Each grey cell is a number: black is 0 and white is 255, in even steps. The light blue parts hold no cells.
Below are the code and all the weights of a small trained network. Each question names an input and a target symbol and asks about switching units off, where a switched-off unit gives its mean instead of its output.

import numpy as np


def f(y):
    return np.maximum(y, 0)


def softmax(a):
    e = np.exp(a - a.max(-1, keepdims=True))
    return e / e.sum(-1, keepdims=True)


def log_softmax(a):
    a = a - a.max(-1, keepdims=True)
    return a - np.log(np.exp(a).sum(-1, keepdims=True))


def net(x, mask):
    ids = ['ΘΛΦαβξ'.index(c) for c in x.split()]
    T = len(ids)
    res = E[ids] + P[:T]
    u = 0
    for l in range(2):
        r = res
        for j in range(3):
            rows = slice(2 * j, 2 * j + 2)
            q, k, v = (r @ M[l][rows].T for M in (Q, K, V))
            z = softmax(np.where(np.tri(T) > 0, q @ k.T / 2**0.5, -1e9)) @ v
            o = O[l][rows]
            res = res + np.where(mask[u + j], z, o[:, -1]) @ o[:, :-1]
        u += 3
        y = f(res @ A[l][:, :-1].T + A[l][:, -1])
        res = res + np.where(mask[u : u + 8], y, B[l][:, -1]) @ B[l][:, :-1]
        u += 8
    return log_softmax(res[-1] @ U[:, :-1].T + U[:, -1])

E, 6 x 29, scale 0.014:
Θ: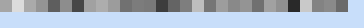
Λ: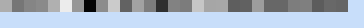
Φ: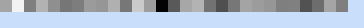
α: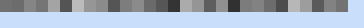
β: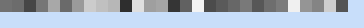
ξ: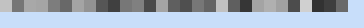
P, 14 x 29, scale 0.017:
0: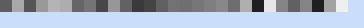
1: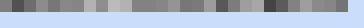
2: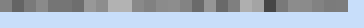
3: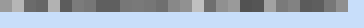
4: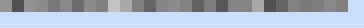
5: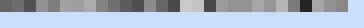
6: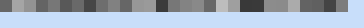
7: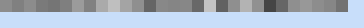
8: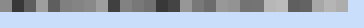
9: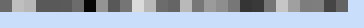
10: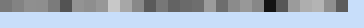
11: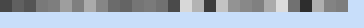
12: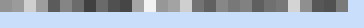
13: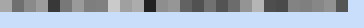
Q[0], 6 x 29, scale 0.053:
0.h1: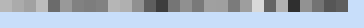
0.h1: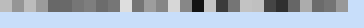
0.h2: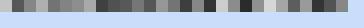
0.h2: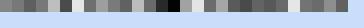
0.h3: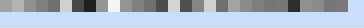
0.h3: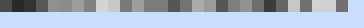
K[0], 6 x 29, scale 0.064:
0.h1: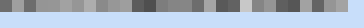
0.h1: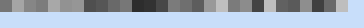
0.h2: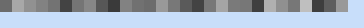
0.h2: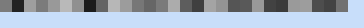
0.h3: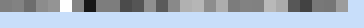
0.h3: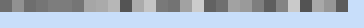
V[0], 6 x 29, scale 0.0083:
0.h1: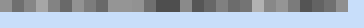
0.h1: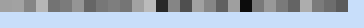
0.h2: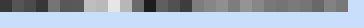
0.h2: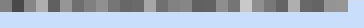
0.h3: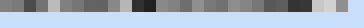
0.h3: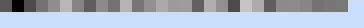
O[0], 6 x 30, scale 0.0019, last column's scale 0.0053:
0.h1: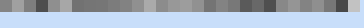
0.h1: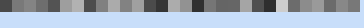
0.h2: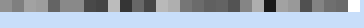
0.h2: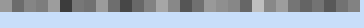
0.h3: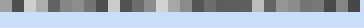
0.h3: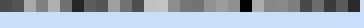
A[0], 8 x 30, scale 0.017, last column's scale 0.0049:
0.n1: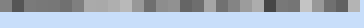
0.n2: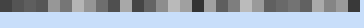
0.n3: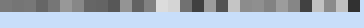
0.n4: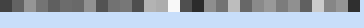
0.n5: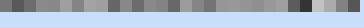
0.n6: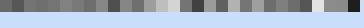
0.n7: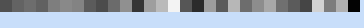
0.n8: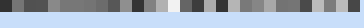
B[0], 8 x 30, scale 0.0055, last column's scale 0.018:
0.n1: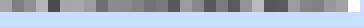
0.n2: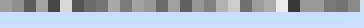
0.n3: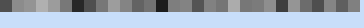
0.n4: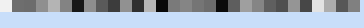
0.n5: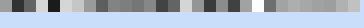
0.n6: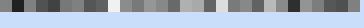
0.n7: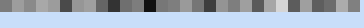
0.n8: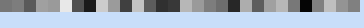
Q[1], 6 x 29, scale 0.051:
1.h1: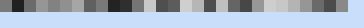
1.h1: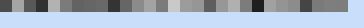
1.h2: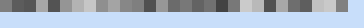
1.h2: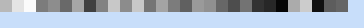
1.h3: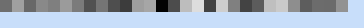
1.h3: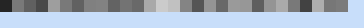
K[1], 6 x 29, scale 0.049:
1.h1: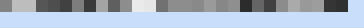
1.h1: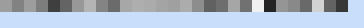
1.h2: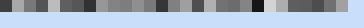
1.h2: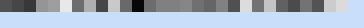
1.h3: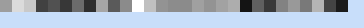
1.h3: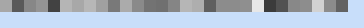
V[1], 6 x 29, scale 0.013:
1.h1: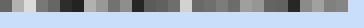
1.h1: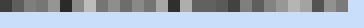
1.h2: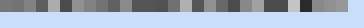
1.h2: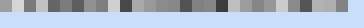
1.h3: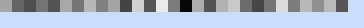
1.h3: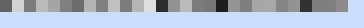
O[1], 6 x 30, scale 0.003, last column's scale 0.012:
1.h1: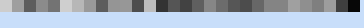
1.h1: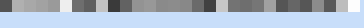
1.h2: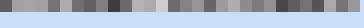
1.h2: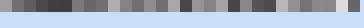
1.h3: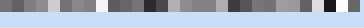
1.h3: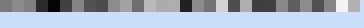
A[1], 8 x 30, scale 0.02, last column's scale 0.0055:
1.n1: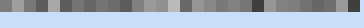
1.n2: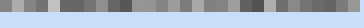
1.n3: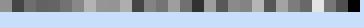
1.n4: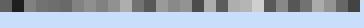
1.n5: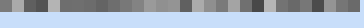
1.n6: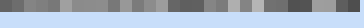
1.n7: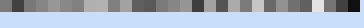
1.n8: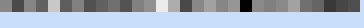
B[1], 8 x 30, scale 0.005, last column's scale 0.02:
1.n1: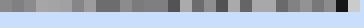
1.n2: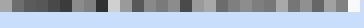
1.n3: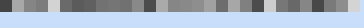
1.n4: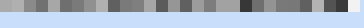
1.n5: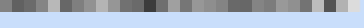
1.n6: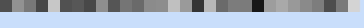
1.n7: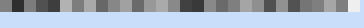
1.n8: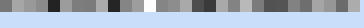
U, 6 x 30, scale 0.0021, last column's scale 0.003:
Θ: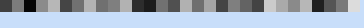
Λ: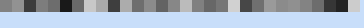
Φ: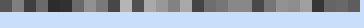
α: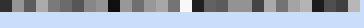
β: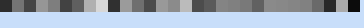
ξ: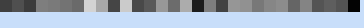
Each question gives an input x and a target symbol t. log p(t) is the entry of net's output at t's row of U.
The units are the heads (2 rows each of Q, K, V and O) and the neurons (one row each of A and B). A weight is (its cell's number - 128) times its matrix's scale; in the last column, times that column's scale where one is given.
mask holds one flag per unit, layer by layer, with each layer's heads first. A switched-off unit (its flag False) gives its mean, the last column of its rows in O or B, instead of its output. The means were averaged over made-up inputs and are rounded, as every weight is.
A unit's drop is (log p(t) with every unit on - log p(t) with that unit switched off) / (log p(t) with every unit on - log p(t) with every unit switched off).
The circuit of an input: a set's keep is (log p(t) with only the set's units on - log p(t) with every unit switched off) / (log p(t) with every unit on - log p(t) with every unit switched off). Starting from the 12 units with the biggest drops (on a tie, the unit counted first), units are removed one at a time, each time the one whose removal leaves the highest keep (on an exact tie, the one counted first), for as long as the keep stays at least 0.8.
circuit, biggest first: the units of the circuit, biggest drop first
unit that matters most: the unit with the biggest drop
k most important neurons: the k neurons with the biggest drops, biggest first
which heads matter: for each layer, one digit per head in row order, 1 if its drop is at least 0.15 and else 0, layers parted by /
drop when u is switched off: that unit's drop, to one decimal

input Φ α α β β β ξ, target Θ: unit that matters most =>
0.h3
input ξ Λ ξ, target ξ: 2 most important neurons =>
1.n7, 0.n1
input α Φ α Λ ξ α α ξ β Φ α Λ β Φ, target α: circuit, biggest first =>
1.h2, 1.n6, 1.h3
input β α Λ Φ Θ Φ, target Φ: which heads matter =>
000 / 001
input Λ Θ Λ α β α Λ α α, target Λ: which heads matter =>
000 / 100
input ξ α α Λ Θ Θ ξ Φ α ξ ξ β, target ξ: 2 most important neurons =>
1.n7, 0.n5
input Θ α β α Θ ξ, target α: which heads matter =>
000 / 010
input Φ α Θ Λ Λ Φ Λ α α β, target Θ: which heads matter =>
001 / 000
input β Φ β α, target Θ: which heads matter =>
010 / 000
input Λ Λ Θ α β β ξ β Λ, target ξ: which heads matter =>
000 / 011
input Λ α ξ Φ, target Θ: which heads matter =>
000 / 000
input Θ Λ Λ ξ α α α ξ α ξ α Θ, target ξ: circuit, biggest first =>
1.n7, 1.h3, 0.n5
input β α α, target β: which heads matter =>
000 / 101
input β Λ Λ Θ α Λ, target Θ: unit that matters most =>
1.h1
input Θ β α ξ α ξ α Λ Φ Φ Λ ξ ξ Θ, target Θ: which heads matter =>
000 / 110
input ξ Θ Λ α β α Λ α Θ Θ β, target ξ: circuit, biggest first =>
1.n7, 1.h3, 1.h2
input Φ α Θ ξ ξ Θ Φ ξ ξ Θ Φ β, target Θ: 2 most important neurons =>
1.n3, 0.n5
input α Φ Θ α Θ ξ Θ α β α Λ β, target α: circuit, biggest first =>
1.h2, 1.h3, 1.n6
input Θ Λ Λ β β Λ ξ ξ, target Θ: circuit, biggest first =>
1.h2, 1.h1, 1.n3
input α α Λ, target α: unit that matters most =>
1.h2
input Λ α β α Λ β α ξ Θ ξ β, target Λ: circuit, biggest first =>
1.n4, 1.h1
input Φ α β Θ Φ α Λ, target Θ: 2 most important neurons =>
1.n5, 1.n2
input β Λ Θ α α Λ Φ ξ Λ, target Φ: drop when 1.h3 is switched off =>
0.7
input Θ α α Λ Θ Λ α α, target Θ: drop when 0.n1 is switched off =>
0.0
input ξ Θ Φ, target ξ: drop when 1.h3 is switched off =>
0.8
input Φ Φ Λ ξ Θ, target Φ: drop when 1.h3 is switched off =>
0.6
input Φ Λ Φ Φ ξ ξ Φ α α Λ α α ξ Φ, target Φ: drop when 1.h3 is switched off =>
0.6
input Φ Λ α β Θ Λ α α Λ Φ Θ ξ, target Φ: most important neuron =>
0.n5
